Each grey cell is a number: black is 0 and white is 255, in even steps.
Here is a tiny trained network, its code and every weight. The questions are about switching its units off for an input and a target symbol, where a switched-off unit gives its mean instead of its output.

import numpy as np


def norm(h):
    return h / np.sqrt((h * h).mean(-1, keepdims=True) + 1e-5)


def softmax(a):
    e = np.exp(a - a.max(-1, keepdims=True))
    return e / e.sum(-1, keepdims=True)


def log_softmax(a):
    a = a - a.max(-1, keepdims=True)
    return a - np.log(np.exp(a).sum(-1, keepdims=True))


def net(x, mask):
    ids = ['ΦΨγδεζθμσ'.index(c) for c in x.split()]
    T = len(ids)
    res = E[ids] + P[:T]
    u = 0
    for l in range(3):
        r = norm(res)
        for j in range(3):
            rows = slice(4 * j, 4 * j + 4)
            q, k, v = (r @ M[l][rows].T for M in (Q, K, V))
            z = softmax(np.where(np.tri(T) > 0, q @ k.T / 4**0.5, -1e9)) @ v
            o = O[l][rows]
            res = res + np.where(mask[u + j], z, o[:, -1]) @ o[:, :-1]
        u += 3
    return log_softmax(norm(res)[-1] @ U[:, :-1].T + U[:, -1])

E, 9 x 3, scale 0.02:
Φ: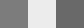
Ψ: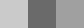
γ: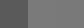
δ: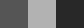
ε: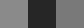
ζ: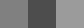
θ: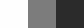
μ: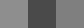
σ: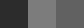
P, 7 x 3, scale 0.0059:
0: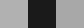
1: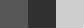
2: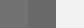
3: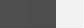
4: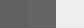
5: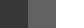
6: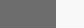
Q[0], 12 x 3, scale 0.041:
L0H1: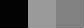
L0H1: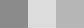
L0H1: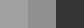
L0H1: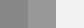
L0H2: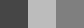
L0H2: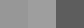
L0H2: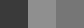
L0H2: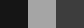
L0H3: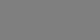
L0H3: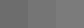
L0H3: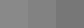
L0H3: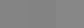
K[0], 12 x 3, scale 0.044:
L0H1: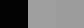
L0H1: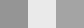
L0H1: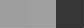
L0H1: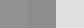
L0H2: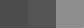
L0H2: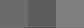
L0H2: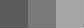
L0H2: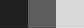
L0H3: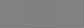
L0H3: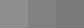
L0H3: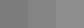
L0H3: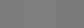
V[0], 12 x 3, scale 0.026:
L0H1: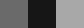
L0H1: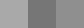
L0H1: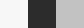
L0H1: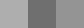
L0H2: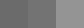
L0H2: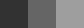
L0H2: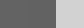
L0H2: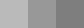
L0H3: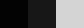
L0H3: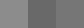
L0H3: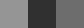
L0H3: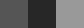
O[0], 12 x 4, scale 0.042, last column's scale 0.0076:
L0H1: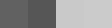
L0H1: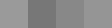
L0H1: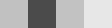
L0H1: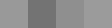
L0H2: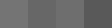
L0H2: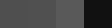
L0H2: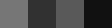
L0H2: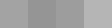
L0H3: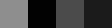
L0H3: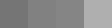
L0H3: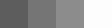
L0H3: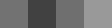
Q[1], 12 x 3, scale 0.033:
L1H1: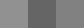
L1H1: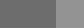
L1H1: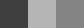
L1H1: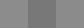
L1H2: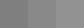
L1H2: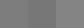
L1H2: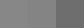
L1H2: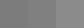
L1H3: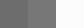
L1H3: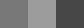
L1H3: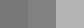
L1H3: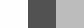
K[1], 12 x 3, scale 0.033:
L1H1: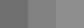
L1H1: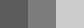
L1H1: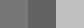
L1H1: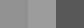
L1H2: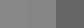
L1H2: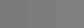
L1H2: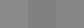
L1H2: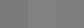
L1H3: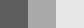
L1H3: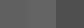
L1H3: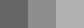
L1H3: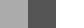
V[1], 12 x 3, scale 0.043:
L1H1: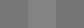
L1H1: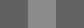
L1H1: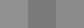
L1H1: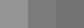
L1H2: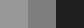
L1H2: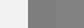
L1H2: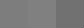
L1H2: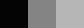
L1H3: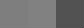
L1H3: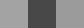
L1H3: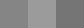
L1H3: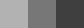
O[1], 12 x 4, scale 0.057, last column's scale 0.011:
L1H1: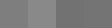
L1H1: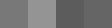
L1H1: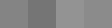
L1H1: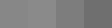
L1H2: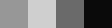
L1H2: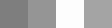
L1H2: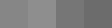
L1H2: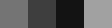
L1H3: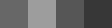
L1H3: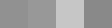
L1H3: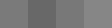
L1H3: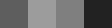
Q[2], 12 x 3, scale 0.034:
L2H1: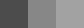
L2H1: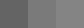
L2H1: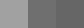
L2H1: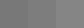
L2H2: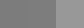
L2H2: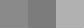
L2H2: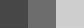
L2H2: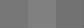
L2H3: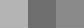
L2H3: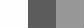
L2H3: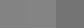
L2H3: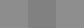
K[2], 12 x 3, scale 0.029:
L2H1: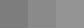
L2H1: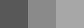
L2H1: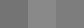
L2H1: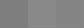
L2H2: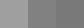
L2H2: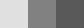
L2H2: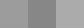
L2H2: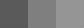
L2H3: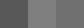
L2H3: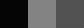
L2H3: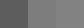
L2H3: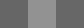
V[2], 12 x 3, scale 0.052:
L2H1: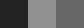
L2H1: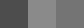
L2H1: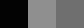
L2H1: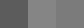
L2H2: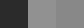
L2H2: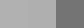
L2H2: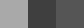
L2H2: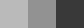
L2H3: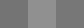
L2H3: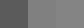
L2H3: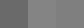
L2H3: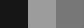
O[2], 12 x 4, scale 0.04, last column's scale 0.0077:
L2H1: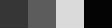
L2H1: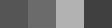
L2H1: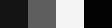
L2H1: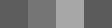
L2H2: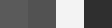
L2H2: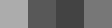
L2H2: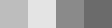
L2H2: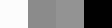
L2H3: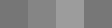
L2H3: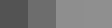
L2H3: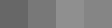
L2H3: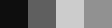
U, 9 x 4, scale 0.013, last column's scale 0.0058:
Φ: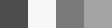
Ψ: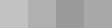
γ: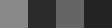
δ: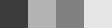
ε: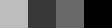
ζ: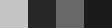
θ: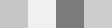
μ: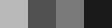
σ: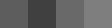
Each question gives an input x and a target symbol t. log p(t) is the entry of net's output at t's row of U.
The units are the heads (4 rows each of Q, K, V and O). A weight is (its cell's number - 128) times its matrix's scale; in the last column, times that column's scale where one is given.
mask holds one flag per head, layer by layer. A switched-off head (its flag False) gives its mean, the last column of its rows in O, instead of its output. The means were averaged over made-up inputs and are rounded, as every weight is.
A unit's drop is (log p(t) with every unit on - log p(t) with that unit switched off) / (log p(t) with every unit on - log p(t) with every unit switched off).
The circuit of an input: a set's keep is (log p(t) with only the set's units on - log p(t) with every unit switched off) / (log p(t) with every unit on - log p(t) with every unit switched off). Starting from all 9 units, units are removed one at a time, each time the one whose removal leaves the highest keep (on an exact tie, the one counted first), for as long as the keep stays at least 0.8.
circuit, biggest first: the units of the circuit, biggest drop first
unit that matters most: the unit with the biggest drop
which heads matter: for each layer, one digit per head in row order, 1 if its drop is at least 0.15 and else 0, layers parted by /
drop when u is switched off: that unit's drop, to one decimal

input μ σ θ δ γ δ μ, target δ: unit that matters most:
L2H1
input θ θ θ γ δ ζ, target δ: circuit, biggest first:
[L2H3 L0H1]
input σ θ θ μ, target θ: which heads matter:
010 / 000 / 100
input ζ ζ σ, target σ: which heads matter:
010 / 000 / 000
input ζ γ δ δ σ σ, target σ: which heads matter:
000 / 000 / 100
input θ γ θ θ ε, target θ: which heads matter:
011 / 000 / 110
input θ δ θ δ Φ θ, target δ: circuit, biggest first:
[L0H1 L2H3]
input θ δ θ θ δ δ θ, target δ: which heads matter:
100 / 001 / 101
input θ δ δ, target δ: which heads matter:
000 / 000 / 100
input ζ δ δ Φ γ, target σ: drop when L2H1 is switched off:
0.4
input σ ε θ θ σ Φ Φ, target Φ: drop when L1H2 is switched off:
0.2
